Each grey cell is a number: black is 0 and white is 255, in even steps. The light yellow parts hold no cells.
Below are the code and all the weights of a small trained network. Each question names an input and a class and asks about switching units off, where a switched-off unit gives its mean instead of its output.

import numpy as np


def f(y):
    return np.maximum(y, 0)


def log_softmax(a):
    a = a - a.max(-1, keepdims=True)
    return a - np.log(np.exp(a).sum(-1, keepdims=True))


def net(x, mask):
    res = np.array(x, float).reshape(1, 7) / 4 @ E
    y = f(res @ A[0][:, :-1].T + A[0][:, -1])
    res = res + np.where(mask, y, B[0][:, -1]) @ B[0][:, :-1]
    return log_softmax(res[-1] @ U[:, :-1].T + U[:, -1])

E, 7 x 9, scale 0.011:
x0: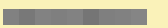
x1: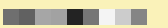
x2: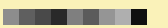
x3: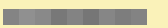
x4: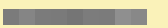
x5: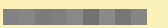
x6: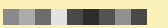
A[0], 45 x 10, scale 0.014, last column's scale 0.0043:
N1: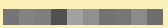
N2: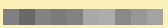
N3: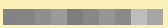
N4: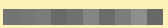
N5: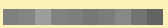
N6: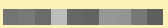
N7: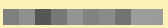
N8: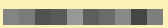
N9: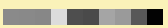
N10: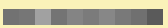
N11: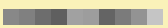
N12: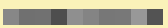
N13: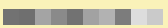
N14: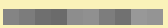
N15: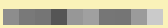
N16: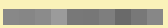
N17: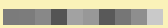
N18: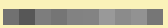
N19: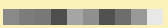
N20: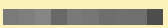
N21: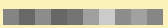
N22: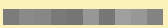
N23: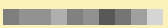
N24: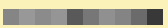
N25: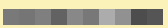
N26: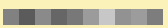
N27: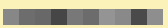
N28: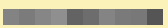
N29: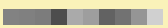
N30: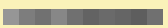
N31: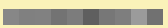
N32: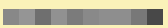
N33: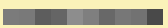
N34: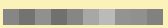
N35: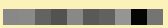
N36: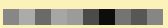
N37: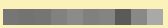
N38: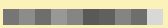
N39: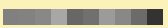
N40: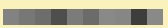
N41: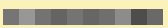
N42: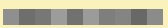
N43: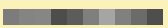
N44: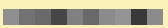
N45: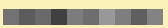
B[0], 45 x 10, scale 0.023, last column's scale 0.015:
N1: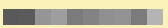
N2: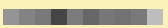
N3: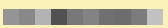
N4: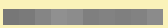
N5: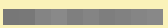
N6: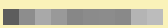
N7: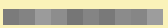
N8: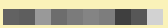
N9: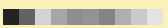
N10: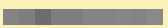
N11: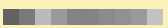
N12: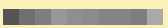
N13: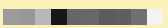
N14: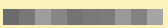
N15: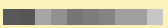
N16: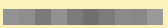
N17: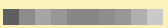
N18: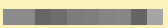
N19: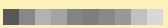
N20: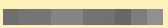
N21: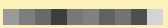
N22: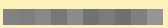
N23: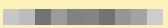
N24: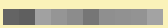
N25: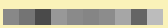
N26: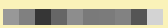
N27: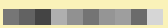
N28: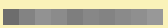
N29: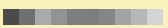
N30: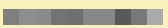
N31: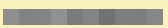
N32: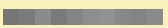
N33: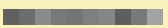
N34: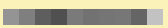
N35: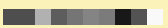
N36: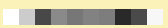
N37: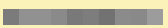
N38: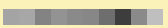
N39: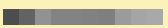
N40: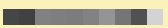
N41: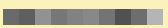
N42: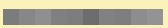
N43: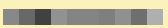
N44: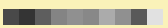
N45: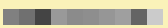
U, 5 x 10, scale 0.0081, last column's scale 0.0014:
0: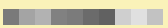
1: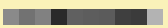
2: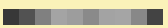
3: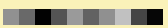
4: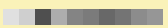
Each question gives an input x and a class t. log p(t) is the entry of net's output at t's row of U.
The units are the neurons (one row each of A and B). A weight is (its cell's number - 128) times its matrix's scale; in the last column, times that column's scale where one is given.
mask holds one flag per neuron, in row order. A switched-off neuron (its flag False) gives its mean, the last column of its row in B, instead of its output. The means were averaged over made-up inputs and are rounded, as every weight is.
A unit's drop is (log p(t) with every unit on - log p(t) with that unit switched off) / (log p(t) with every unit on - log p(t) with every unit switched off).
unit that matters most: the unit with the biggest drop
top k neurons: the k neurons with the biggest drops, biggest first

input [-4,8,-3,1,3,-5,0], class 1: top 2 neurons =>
N13, N21
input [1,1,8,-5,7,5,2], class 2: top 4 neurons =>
N13, N44, N27, N36
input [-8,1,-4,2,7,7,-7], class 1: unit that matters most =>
N13
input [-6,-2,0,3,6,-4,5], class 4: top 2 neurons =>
N36, N13
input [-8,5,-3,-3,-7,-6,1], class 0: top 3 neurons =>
N35, N36, N9
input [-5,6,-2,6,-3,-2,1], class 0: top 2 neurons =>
N9, N35
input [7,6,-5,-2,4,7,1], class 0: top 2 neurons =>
N9, N35
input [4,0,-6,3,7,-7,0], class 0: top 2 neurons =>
N36, N35
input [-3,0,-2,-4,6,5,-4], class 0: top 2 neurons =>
N35, N36
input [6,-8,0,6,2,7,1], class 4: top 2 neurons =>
N36, N9
